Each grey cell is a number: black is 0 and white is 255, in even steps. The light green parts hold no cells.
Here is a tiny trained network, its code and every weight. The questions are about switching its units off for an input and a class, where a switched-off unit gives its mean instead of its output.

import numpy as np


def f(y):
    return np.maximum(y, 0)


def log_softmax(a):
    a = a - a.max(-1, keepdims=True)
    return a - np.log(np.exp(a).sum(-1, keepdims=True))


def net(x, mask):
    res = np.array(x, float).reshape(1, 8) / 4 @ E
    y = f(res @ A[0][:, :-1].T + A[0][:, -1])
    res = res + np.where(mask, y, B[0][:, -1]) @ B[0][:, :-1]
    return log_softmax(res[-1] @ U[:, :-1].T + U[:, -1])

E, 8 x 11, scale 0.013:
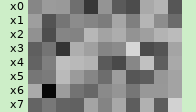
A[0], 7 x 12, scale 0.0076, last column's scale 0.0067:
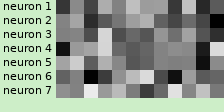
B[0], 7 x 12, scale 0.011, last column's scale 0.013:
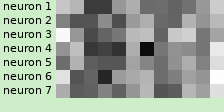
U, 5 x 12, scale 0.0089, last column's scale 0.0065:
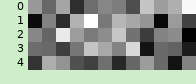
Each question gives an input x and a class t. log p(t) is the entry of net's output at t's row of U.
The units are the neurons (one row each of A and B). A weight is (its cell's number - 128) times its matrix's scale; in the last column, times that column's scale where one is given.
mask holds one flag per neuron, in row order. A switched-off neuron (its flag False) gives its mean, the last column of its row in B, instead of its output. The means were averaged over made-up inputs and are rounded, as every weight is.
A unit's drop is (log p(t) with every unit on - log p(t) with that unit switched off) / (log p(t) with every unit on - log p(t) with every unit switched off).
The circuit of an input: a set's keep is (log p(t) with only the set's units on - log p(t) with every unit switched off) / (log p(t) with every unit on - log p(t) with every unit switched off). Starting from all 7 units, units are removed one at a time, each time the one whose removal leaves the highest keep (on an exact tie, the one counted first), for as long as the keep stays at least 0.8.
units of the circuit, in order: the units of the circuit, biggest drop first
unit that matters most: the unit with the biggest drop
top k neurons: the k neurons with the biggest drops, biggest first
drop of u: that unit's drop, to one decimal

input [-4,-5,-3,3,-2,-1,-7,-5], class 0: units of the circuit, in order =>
neuron 3; neuron 5
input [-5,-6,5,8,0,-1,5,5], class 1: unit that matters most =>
neuron 4
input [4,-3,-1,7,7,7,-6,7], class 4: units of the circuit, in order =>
neuron 4; neuron 6
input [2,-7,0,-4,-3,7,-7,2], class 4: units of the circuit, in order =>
neuron 7; neuron 4
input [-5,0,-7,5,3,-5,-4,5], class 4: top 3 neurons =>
neuron 4; neuron 5; neuron 6
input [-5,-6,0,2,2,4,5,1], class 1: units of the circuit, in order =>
neuron 6; neuron 4; neuron 3
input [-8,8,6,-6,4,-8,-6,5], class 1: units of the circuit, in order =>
neuron 6; neuron 4
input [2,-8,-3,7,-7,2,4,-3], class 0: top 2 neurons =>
neuron 6; neuron 3
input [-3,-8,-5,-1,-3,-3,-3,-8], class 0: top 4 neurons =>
neuron 3; neuron 1; neuron 2; neuron 6
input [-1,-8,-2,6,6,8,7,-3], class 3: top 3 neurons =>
neuron 6; neuron 3; neuron 5
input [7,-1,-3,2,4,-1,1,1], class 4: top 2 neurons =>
neuron 6; neuron 4
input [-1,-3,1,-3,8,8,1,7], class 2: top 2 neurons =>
neuron 4; neuron 6
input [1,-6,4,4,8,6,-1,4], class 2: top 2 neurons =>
neuron 7; neuron 6
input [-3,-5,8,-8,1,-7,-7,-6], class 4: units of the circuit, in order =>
neuron 6
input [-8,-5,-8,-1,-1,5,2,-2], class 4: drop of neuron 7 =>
0.1
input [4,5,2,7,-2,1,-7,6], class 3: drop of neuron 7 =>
0.2
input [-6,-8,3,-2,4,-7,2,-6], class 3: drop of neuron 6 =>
0.2
